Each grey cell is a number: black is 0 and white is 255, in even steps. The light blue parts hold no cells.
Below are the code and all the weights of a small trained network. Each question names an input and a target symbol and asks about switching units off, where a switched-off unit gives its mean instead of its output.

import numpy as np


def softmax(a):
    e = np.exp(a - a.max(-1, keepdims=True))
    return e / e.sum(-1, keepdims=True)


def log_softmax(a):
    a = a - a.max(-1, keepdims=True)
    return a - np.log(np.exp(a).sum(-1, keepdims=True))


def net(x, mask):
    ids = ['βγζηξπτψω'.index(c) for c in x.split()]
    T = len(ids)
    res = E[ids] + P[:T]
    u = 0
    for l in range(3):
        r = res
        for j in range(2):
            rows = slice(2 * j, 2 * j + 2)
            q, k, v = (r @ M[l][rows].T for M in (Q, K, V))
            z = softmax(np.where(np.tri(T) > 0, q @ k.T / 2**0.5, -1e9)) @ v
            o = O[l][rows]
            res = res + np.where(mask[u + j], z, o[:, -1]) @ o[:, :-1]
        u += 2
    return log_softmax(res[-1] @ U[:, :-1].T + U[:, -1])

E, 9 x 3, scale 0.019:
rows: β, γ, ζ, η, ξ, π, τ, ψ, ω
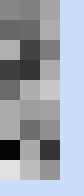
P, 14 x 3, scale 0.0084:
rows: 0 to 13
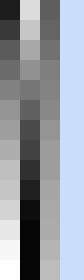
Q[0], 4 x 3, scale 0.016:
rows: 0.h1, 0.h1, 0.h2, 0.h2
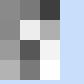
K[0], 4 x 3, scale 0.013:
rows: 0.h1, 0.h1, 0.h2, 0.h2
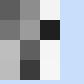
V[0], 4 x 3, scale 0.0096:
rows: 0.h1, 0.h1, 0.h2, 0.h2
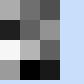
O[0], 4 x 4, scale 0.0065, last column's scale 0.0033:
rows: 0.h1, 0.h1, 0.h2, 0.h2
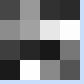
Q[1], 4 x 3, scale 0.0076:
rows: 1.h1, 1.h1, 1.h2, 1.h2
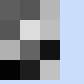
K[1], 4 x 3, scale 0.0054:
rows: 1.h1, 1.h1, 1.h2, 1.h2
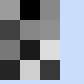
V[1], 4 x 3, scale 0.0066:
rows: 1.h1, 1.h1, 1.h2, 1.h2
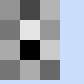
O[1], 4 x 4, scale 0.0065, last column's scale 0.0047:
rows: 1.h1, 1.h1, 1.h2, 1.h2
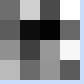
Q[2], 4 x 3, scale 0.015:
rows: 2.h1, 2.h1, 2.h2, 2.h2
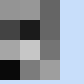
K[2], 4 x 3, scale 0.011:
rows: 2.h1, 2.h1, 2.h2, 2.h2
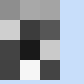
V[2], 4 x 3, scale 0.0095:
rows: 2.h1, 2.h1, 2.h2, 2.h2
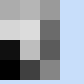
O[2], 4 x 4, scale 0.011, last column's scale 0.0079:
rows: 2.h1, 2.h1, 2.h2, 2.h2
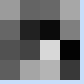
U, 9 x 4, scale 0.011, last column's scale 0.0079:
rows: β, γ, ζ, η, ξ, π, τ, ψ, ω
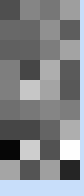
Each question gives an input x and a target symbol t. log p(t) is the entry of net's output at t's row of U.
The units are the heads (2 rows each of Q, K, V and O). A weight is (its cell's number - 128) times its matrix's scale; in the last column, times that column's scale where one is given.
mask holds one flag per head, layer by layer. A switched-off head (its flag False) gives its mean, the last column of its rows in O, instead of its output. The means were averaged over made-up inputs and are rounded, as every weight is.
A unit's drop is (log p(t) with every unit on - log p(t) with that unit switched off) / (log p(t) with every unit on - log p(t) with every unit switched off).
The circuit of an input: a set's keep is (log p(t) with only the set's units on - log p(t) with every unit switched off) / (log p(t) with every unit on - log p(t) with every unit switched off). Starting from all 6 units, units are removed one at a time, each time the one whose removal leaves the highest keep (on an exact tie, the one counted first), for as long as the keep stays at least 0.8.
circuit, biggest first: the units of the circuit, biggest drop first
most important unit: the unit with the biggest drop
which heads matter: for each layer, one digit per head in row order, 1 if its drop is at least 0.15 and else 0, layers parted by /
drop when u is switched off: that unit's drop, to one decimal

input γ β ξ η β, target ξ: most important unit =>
2.h2
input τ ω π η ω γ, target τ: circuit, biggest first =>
(2.h1; 0.h1)
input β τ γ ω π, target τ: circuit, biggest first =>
(0.h2; 2.h1)
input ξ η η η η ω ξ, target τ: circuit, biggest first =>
(0.h2; 0.h1; 2.h1)
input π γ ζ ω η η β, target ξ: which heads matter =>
01 / 00 / 10
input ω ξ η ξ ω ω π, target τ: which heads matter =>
10 / 00 / 10
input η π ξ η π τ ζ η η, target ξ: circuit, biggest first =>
(0.h2; 2.h1)
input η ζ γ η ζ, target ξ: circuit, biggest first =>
(2.h1; 1.h1)
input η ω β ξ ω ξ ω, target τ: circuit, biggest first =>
(0.h2; 2.h1)
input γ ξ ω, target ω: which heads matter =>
01 / 00 / 00
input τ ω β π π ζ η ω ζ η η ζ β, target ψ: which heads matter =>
11 / 00 / 00
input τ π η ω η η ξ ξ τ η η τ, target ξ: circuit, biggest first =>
(2.h1; 0.h2)
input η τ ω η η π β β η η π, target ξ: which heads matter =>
00 / 10 / 11
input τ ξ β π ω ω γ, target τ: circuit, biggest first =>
(2.h1)
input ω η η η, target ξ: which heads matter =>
01 / 00 / 00
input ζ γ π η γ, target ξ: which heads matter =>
01 / 10 / 10
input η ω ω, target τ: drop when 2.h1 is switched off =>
0.2
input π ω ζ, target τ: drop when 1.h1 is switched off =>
-0.1
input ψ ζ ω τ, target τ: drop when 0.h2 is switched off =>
0.1
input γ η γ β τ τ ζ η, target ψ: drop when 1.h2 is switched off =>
0.0
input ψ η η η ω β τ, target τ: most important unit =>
0.h2
